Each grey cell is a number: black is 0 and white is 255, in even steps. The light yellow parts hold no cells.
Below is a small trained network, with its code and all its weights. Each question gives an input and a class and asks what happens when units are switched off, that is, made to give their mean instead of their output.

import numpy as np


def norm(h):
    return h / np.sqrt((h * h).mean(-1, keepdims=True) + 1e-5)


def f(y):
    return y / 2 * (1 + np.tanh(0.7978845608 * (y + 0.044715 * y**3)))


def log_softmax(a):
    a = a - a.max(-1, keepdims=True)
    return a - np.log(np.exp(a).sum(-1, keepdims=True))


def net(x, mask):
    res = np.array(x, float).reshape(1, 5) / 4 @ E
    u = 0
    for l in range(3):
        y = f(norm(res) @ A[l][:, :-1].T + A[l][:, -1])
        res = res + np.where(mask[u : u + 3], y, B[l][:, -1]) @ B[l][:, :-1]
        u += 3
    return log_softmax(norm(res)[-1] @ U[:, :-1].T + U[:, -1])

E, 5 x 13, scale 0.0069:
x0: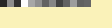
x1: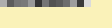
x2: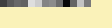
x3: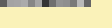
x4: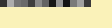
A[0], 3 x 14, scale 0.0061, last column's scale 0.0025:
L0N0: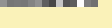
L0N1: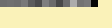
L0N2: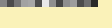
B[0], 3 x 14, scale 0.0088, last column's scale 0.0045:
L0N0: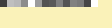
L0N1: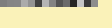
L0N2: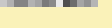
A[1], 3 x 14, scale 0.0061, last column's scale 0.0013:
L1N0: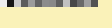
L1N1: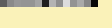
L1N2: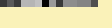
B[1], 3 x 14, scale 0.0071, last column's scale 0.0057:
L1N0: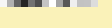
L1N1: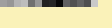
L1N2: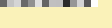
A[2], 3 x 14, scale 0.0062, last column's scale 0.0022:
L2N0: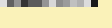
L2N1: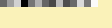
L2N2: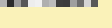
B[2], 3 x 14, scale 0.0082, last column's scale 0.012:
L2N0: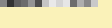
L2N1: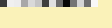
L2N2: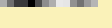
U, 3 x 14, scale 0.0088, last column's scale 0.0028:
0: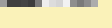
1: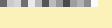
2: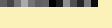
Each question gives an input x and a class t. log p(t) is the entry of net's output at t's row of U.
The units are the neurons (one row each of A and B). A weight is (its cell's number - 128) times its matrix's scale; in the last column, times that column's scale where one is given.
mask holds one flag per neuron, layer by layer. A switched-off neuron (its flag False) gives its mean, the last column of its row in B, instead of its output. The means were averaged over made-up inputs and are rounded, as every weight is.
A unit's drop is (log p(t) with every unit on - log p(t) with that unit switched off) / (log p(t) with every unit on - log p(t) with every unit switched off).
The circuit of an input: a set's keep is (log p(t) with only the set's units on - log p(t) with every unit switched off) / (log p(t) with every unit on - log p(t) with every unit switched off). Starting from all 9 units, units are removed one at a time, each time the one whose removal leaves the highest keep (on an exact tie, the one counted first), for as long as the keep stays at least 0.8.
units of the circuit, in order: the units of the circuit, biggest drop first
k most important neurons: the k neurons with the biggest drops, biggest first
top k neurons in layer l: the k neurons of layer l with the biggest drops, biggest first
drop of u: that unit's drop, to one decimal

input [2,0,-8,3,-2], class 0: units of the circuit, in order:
[L2N1]
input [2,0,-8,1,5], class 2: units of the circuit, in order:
[L2N1, L2N0, L1N2]
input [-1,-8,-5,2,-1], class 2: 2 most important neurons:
[L1N2, L2N1]
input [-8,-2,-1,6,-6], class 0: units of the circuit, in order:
[L1N0, L2N0]
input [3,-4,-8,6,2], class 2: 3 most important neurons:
[L2N1, L0N0, L1N2]
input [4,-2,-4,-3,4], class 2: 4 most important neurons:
[L2N1, L2N0, L2N2, L1N2]
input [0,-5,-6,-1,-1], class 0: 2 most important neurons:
[L0N0, L2N1]
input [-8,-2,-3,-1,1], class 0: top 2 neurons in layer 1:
[L1N0, L1N2]
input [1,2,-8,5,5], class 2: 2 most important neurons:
[L1N2, L2N1]
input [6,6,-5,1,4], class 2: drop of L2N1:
0.4
